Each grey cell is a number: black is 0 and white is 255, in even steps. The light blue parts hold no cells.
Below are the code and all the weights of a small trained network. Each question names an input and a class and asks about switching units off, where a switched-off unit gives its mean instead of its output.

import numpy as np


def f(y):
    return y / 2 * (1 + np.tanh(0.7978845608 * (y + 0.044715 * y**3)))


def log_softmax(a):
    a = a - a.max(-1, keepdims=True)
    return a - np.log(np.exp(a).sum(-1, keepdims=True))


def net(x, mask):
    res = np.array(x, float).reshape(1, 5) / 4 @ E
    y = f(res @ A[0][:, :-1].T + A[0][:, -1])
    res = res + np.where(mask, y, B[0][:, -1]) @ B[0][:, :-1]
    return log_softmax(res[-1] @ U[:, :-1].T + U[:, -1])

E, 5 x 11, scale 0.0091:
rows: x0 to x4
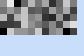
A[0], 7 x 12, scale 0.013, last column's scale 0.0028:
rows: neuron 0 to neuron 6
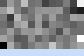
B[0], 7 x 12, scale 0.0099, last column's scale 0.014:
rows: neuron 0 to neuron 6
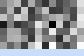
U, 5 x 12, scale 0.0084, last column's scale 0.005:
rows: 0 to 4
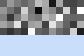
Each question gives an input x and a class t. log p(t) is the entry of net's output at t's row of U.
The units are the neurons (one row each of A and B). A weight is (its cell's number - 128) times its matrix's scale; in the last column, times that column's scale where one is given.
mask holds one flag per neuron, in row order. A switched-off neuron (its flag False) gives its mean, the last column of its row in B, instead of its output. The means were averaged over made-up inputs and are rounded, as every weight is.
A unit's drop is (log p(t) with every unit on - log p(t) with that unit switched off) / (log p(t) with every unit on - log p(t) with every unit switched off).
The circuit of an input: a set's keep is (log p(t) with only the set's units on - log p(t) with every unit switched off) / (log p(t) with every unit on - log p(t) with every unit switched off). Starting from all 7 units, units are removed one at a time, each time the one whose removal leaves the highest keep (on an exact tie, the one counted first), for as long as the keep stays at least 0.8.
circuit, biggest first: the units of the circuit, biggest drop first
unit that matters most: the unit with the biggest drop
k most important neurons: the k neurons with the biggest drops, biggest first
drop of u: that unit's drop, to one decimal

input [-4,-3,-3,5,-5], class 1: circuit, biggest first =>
(neuron 6)
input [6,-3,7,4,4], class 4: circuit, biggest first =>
(neuron 2; neuron 1)
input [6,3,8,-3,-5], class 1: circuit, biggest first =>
(neuron 6; neuron 3)
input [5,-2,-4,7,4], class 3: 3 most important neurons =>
(neuron 6; neuron 3; neuron 4)
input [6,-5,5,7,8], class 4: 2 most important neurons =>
(neuron 2; neuron 5)
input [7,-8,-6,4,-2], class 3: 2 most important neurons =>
(neuron 5; neuron 3)
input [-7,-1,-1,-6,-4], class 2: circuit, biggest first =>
(neuron 6; neuron 0)
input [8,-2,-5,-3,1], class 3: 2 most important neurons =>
(neuron 3; neuron 4)
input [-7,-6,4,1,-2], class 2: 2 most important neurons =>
(neuron 2; neuron 6)
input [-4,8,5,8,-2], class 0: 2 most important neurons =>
(neuron 3; neuron 6)
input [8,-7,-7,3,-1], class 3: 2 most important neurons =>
(neuron 5; neuron 3)
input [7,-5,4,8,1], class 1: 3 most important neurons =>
(neuron 6; neuron 3; neuron 5)
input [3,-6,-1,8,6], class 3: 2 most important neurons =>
(neuron 6; neuron 3)
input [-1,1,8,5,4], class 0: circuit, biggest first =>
(neuron 3)
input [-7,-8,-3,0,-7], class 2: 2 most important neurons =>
(neuron 6; neuron 0)
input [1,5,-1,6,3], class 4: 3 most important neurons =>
(neuron 2; neuron 5; neuron 3)
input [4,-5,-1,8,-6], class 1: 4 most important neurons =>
(neuron 6; neuron 3; neuron 5; neuron 0)
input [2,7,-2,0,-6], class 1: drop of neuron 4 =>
0.0
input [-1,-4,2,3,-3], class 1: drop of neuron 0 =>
0.1
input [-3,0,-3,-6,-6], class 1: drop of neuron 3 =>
0.3
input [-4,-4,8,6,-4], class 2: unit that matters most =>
neuron 2
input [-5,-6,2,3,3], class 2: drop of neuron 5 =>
0.1
